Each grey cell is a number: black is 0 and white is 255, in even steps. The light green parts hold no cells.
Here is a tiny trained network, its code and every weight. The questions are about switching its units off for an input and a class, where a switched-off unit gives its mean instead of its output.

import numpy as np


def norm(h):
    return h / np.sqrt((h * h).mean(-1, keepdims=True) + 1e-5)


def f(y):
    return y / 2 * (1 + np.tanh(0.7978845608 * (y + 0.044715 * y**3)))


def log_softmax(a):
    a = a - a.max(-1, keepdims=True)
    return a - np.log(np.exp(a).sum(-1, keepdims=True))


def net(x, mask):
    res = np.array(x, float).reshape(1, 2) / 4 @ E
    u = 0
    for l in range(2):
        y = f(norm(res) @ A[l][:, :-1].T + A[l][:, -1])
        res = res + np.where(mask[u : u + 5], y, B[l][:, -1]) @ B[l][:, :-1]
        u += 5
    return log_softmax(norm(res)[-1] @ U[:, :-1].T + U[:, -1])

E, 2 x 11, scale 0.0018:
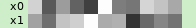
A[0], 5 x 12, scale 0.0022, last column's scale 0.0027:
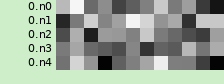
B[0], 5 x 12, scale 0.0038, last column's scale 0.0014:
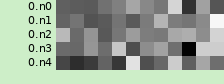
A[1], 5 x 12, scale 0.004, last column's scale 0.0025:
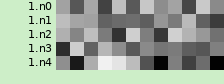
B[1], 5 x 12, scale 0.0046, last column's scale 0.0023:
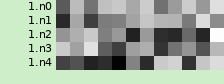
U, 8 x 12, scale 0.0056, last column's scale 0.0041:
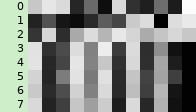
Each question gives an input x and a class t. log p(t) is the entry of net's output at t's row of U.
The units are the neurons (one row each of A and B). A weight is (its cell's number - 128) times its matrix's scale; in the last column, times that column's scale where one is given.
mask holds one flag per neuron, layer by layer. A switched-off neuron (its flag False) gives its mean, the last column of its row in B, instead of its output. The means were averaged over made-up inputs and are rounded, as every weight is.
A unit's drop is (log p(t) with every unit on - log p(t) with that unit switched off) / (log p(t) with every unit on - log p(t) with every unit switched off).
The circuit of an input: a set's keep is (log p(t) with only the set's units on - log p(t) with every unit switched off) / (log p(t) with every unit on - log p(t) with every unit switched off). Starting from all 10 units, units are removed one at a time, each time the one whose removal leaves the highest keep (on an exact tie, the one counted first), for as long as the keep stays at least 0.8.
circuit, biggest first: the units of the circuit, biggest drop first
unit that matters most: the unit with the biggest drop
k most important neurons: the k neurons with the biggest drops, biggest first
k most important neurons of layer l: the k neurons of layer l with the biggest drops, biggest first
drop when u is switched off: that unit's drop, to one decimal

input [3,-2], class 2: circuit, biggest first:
0.n3; 1.n0
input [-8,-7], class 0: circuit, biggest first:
1.n3
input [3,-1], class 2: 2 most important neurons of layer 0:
0.n3; 0.n2
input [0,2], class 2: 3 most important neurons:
1.n2; 1.n1; 1.n4
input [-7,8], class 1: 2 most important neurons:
1.n4; 1.n2
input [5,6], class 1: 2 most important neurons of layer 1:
1.n4; 1.n3
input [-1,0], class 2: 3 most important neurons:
1.n1; 0.n2; 0.n4
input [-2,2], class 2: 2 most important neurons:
0.n2; 1.n2
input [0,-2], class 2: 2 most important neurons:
0.n3; 1.n0
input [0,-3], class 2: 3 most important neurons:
0.n3; 1.n4; 1.n0
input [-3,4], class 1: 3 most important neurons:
1.n4; 1.n2; 0.n2
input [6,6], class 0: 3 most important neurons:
1.n2; 0.n3; 0.n1
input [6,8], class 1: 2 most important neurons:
1.n4; 0.n2
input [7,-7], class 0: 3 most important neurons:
1.n2; 1.n4; 0.n1
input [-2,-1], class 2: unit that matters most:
0.n2
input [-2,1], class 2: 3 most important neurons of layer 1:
1.n1; 1.n2; 1.n4
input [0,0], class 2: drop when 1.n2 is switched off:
0.1
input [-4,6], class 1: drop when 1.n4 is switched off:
1.4
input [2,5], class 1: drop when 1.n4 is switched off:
1.0
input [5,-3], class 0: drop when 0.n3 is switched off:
0.0
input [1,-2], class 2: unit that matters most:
0.n3
